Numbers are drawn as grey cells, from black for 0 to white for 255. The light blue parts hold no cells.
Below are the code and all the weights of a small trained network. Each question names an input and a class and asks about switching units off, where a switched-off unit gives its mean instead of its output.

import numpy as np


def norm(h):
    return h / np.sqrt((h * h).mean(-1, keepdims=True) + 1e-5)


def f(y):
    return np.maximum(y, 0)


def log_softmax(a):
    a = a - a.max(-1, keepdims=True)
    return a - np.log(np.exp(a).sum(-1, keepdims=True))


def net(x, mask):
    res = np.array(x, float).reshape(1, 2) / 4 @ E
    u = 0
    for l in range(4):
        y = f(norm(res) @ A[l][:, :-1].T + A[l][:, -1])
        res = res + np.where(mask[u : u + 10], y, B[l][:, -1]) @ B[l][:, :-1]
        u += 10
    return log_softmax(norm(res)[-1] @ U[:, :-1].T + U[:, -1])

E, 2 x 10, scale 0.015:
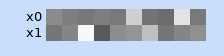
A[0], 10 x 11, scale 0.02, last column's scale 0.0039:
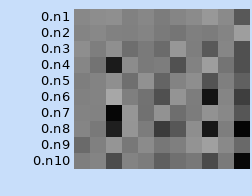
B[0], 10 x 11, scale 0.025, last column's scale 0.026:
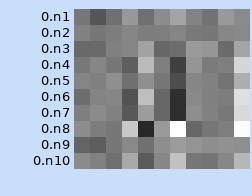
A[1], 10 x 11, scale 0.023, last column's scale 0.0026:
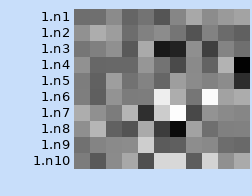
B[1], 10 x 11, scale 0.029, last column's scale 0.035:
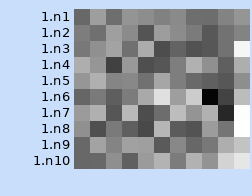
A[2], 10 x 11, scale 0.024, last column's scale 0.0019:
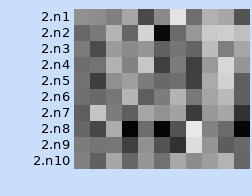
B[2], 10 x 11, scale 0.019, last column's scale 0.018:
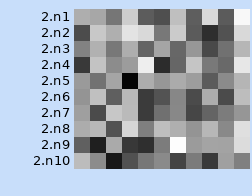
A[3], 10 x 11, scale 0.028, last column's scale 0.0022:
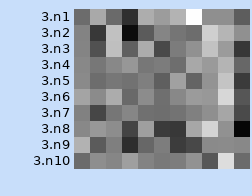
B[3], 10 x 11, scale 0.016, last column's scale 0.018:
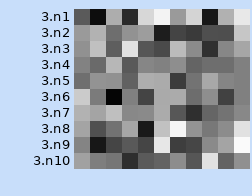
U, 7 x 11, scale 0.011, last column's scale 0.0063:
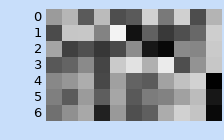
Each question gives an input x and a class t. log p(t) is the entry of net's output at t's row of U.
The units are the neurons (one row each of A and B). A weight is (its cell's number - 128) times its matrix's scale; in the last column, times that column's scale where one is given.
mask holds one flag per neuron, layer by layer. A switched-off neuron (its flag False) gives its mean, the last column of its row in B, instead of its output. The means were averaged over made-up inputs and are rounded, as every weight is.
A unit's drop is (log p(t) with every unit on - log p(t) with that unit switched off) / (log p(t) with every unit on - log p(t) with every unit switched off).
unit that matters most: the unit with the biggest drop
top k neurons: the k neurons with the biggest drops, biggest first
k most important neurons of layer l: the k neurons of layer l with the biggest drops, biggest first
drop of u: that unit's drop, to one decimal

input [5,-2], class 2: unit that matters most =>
1.n8
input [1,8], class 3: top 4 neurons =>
[0.n7; 0.n6; 0.n4; 0.n8]
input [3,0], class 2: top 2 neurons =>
[1.n8; 0.n8]
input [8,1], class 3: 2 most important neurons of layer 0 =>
[0.n6; 0.n7]
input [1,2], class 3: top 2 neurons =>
[0.n6; 0.n7]
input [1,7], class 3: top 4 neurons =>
[0.n7; 0.n6; 0.n4; 0.n8]
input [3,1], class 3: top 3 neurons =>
[0.n7; 0.n6; 0.n8]
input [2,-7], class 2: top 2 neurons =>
[0.n7; 0.n4]
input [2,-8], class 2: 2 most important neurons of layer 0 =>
[0.n7; 0.n4]
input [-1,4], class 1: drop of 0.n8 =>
1.7
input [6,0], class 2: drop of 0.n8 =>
1.6
